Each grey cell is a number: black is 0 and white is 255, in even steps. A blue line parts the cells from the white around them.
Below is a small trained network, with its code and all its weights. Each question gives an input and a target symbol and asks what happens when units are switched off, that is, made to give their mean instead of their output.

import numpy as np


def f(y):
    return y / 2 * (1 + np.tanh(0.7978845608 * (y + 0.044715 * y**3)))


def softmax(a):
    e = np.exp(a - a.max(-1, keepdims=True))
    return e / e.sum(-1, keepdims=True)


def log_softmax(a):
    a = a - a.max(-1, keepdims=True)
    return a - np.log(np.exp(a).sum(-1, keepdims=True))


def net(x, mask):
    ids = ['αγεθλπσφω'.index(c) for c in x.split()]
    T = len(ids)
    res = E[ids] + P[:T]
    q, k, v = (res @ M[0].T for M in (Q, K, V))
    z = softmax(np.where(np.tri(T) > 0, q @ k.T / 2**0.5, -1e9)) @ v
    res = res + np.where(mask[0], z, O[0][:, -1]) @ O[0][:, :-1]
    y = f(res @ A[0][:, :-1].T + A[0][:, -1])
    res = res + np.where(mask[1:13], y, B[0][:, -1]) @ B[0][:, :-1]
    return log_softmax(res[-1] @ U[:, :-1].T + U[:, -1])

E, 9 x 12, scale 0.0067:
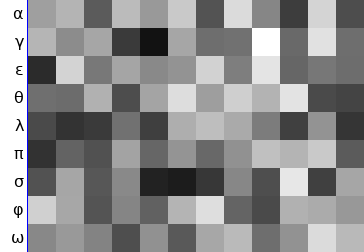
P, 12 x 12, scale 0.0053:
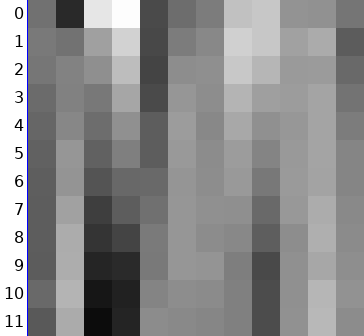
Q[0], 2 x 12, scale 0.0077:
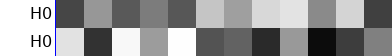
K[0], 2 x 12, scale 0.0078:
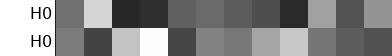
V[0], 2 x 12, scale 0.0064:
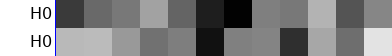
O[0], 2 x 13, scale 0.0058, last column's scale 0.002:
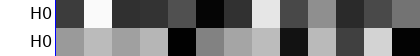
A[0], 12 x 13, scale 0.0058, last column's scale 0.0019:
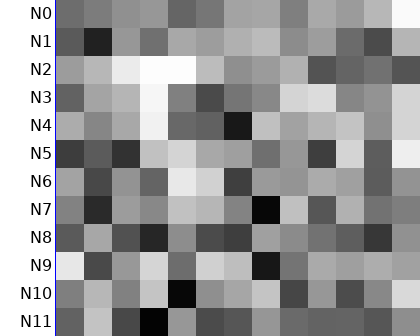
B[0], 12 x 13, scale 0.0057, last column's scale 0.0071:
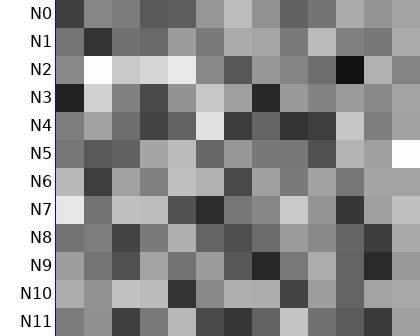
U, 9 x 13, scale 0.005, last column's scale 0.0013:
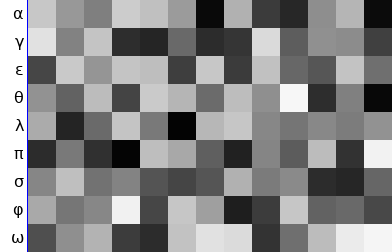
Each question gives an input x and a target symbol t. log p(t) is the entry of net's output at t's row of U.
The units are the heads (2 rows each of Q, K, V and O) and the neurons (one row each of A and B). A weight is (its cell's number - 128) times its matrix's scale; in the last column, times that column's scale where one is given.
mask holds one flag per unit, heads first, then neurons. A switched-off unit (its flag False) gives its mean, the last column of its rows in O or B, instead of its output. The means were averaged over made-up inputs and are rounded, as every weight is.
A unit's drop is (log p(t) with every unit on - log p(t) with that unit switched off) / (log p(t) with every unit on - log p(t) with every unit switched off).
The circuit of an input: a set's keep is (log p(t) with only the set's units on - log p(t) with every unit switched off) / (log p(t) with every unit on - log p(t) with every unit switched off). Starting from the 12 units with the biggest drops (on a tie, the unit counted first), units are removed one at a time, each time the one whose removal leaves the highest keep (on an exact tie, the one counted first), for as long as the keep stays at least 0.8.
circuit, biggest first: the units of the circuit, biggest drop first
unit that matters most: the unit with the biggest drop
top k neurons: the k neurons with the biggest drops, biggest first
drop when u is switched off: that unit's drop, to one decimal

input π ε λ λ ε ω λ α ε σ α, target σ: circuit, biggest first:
H0, N11, N5
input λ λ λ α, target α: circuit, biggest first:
H0, N2, N6, N5
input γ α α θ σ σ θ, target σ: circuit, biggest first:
H0, N11
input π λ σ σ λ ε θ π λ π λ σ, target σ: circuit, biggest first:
H0, N5, N11
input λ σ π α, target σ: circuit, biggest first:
H0, N5
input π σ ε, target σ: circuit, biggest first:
H0, N5
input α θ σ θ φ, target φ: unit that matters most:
N9
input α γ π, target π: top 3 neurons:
N10, N3, N4
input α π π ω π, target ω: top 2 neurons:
N11, N8
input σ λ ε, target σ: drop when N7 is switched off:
-0.1
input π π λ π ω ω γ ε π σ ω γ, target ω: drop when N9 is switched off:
0.2
